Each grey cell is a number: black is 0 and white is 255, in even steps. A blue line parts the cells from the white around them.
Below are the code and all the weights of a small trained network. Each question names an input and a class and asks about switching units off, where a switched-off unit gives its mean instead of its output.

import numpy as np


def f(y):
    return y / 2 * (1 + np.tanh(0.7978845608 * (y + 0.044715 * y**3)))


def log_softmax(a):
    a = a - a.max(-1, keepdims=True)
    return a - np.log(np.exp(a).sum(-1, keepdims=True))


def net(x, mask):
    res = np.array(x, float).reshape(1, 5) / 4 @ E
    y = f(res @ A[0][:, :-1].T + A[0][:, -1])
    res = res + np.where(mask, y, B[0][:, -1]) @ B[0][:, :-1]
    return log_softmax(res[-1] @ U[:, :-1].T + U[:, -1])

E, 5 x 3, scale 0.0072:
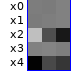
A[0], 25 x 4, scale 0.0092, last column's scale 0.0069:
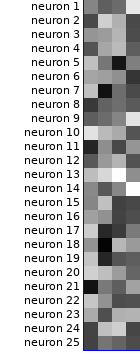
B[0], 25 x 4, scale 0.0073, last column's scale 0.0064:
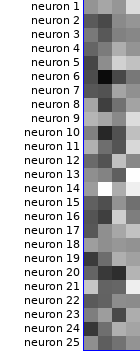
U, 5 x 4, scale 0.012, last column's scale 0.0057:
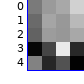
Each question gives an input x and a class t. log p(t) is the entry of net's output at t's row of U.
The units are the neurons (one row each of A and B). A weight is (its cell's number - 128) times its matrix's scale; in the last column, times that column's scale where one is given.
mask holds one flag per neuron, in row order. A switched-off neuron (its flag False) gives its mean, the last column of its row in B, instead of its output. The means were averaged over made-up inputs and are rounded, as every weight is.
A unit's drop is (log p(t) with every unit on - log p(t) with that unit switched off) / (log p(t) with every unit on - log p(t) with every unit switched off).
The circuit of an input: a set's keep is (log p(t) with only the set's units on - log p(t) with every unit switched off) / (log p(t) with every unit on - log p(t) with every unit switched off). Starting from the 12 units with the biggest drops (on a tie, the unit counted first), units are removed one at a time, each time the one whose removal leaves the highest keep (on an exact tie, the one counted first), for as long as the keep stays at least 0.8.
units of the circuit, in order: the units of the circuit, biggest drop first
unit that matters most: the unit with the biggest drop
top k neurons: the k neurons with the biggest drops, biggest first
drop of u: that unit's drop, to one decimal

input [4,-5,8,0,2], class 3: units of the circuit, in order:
[neuron 5; neuron 19; neuron 17]
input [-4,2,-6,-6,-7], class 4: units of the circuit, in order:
[neuron 10; neuron 20; neuron 13]
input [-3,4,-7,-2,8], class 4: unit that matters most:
neuron 21
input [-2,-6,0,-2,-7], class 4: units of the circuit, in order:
[neuron 10; neuron 20]
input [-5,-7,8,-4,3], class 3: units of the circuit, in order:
[neuron 5; neuron 19; neuron 17]
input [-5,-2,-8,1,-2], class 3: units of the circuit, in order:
[neuron 24; neuron 2]
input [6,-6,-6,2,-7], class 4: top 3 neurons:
[neuron 10; neuron 20; neuron 13]
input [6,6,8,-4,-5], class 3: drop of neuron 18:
0.0
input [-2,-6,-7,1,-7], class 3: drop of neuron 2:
0.2
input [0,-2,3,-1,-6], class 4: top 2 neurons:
[neuron 10; neuron 20]
